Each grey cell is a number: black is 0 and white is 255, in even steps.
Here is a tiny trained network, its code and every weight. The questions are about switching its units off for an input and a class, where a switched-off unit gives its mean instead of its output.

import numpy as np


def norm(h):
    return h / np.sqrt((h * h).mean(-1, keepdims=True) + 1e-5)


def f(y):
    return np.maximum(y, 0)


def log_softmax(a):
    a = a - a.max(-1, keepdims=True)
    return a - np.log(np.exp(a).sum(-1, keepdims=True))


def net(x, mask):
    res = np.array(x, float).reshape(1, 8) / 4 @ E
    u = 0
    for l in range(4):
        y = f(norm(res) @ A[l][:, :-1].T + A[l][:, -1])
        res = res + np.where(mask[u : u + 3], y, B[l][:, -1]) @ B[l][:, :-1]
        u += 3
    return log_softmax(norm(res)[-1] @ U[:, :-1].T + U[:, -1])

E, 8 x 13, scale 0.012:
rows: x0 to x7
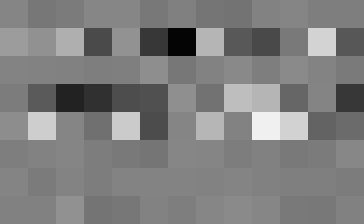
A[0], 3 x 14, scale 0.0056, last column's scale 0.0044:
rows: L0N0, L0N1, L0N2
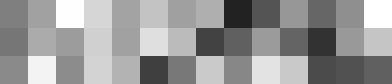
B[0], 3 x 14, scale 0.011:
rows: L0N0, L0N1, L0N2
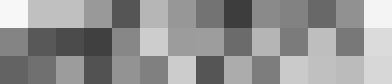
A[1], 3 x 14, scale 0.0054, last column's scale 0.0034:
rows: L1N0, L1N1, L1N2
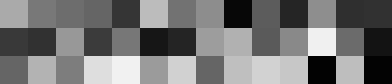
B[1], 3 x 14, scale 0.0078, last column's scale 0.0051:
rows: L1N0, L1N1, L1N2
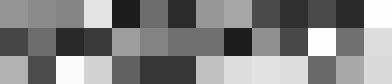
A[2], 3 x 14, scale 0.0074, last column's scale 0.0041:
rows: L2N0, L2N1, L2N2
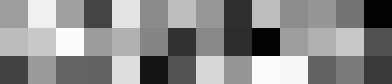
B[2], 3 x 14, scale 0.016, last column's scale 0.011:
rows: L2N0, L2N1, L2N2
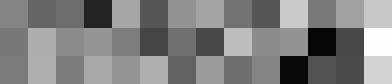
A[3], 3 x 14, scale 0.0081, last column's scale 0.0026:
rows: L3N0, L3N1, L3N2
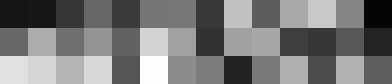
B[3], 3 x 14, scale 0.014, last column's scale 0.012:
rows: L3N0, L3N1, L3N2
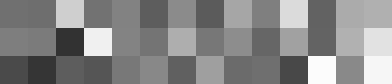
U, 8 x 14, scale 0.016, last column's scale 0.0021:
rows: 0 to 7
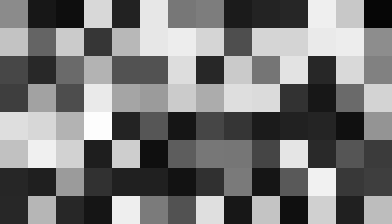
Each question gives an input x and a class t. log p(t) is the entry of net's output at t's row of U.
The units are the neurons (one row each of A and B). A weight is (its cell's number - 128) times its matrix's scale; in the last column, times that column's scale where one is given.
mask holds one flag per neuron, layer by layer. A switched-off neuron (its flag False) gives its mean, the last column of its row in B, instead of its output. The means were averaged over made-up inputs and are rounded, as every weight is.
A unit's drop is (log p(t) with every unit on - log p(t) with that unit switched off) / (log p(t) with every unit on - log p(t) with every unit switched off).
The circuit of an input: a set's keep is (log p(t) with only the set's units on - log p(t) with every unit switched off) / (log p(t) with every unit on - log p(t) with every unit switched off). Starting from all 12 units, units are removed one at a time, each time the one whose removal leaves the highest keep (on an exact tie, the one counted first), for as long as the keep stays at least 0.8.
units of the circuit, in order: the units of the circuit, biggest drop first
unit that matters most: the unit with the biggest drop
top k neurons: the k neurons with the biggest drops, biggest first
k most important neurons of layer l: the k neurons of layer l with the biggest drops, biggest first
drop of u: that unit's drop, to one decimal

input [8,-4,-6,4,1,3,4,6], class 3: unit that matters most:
L0N0
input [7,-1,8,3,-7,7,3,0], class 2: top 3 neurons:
(L0N0, L3N0, L2N2)
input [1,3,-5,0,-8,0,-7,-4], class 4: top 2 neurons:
(L0N2, L3N2)
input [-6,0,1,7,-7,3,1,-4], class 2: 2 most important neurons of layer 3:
(L3N0, L3N2)
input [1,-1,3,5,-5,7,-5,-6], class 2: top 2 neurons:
(L0N0, L3N0)
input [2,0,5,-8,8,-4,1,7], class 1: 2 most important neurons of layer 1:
(L1N0, L1N2)
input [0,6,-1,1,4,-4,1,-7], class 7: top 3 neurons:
(L0N0, L1N1, L2N2)
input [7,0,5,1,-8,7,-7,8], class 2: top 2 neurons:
(L0N0, L2N2)
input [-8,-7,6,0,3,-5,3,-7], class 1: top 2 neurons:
(L2N1, L0N1)
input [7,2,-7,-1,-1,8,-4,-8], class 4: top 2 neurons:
(L2N1, L0N2)
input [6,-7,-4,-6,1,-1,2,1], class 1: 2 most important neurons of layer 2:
(L2N2, L2N0)
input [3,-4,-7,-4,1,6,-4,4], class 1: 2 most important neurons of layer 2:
(L2N0, L2N2)
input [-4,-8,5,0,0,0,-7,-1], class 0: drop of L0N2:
0.4
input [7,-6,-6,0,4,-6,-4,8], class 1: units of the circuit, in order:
(L2N1)
